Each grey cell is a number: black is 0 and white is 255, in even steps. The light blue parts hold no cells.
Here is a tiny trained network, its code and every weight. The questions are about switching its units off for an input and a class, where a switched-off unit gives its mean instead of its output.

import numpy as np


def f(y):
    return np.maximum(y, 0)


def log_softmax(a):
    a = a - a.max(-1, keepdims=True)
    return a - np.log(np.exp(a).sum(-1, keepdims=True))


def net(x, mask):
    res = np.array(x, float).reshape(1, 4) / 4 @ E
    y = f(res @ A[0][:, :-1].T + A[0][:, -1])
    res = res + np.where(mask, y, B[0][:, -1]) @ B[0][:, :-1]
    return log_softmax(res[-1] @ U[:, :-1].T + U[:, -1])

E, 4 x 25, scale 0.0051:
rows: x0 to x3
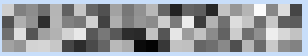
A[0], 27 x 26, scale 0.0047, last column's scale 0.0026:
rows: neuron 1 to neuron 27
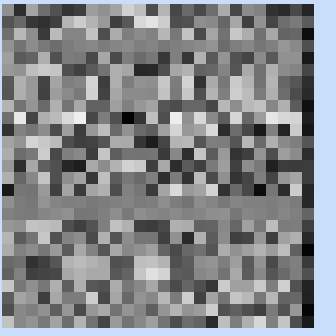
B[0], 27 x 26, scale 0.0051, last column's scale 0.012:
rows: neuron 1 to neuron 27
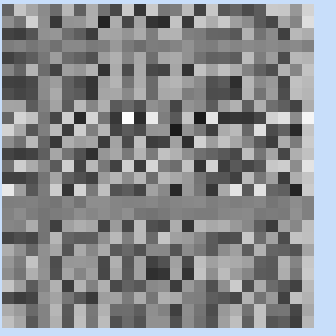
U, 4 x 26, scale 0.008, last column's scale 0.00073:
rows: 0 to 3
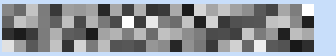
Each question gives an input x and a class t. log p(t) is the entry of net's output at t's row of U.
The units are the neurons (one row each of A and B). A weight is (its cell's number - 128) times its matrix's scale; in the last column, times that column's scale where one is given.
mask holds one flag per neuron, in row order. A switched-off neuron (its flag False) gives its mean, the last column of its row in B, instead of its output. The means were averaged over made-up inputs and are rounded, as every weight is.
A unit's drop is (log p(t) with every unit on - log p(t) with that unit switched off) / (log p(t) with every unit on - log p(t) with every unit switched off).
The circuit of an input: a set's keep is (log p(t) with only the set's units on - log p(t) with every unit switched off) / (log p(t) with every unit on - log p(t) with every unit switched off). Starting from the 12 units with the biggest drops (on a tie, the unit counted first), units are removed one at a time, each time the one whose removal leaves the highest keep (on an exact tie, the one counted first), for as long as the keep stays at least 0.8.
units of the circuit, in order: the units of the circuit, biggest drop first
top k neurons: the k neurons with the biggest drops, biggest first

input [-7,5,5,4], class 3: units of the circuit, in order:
neuron 16
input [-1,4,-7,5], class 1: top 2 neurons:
neuron 14; neuron 1
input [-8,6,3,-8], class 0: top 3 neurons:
neuron 2; neuron 23; neuron 22
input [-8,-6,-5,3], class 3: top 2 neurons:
neuron 16; neuron 11
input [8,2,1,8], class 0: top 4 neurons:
neuron 12; neuron 6; neuron 19; neuron 16
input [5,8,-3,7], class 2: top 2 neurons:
neuron 7; neuron 8
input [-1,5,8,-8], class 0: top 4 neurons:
neuron 2; neuron 23; neuron 22; neuron 14
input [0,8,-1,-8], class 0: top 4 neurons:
neuron 2; neuron 23; neuron 22; neuron 15
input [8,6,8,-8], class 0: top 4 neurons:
neuron 2; neuron 23; neuron 22; neuron 14
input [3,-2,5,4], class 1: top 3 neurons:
neuron 10; neuron 2; neuron 23
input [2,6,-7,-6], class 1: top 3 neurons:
neuron 14; neuron 1; neuron 12
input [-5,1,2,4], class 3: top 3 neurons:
neuron 16; neuron 11; neuron 2
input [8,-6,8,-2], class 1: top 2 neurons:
neuron 10; neuron 16
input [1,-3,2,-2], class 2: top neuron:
neuron 14
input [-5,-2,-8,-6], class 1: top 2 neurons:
neuron 14; neuron 1
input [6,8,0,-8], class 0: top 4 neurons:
neuron 2; neuron 23; neuron 22; neuron 15
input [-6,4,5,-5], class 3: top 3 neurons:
neuron 16; neuron 11; neuron 14
